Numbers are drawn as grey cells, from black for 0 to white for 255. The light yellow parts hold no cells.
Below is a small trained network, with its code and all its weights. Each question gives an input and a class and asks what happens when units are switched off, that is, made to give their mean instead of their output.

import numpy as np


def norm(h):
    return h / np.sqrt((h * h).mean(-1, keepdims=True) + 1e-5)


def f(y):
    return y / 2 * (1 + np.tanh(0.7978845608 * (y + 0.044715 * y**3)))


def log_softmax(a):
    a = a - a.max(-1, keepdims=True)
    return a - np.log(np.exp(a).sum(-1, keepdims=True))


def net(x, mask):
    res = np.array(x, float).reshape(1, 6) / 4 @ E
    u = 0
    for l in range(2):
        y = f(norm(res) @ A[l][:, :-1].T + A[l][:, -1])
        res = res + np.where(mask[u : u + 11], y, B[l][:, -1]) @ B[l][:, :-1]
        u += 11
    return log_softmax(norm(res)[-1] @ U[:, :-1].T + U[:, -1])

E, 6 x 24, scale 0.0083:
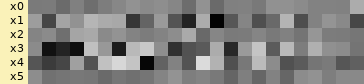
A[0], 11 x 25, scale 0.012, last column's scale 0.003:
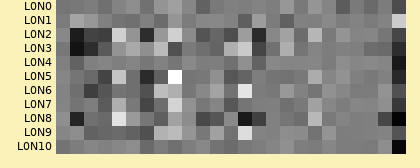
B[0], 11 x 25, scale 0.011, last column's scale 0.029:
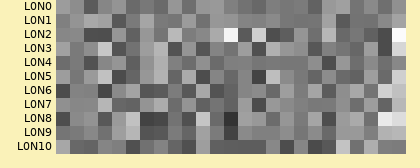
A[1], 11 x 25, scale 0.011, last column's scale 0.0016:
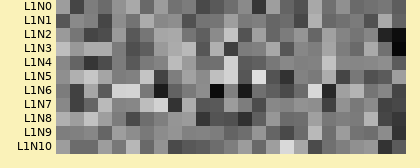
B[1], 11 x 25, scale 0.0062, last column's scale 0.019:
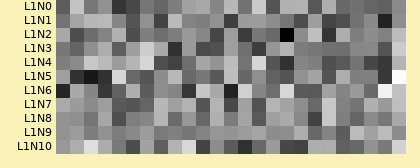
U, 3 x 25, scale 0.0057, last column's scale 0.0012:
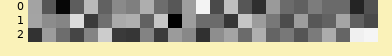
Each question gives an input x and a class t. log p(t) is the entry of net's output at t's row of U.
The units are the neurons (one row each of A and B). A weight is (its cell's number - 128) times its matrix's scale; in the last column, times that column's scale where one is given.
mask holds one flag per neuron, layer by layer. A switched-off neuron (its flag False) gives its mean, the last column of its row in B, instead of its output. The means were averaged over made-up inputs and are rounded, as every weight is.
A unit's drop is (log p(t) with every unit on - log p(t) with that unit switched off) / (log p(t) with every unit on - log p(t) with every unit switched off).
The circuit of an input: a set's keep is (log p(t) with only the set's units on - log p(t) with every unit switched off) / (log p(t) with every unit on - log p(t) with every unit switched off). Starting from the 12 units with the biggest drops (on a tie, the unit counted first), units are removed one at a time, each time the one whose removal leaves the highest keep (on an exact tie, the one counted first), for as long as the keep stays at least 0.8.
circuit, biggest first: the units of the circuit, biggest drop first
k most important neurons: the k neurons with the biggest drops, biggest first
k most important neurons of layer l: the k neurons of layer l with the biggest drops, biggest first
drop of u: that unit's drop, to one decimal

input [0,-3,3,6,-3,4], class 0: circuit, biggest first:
L0N2
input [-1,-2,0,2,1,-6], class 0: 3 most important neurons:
L0N2; L0N8; L0N3
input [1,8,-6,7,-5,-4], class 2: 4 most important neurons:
L0N8; L0N3; L1N6; L1N5
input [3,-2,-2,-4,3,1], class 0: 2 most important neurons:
L0N8; L0N3
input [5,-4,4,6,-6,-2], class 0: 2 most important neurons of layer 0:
L0N2; L0N3
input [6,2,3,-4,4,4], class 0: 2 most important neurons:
L0N8; L0N6
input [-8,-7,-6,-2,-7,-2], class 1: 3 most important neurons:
L0N8; L0N5; L0N7
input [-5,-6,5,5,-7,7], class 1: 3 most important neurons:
L0N5; L0N7; L0N8
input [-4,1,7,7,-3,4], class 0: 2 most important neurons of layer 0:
L0N2; L0N5
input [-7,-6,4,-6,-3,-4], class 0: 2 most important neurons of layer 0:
L0N8; L0N5
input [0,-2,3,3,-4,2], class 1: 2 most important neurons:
L0N5; L0N7
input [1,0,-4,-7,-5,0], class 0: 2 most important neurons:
L1N5; L0N5
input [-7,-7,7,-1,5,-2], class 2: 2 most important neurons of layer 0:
L0N6; L0N5
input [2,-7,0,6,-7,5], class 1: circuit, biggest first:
L0N5
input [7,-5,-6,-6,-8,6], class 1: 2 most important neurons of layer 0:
L0N2; L0N8
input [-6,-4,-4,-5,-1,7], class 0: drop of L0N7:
0.1
